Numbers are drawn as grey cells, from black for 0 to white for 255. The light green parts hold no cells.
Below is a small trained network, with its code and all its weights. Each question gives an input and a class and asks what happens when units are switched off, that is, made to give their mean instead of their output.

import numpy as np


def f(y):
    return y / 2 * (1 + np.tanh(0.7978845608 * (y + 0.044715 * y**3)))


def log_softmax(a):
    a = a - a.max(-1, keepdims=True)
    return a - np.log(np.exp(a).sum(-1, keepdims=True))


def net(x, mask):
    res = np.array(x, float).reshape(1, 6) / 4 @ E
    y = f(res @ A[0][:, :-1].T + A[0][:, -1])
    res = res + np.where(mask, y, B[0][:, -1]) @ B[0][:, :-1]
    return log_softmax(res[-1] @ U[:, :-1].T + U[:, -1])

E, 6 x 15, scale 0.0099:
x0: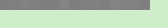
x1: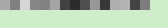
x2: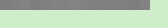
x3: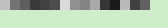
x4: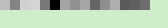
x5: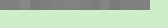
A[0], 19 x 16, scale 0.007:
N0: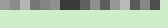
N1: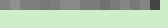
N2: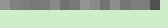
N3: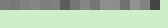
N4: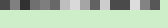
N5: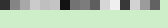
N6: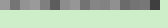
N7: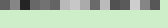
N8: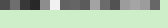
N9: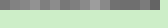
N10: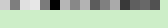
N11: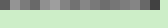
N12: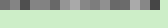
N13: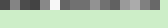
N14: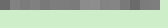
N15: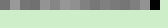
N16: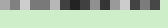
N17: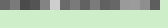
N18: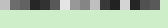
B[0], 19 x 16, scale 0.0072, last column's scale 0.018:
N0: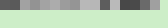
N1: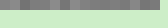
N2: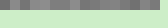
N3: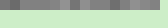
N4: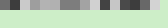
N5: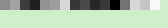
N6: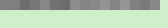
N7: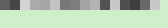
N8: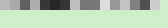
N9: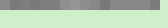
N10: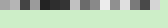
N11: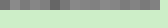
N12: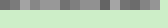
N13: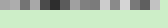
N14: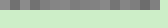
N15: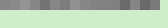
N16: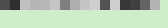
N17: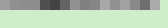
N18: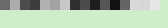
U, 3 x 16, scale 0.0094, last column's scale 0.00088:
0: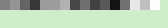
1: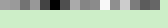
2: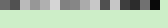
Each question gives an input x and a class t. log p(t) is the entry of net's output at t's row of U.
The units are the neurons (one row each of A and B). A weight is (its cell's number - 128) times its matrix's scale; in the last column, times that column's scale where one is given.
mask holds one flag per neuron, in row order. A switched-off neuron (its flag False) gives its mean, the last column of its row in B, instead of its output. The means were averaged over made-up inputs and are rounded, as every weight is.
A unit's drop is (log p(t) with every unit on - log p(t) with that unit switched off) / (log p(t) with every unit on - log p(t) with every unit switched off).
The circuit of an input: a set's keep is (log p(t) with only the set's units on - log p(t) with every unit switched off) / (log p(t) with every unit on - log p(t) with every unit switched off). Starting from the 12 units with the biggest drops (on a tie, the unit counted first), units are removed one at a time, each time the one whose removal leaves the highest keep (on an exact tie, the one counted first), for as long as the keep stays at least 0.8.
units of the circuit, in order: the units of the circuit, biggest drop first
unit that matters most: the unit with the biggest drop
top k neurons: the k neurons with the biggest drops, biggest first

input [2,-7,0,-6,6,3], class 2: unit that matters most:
N4
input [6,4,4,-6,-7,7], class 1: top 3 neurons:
N8, N13, N18
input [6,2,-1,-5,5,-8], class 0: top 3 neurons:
N5, N8, N13
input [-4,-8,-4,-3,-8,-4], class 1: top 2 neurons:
N8, N13
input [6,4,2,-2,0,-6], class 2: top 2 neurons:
N18, N16
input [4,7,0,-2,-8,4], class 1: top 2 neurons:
N8, N13
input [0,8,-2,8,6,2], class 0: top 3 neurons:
N18, N4, N7
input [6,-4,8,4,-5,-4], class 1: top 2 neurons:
N5, N8
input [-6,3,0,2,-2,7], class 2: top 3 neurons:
N5, N10, N16
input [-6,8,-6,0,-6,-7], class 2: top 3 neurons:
N16, N0, N10
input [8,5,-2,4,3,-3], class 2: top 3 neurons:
N5, N16, N0
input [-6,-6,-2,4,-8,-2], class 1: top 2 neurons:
N8, N13
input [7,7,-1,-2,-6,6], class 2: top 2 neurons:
N16, N0
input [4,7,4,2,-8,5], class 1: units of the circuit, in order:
N8
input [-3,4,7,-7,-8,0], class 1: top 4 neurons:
N8, N13, N18, N17
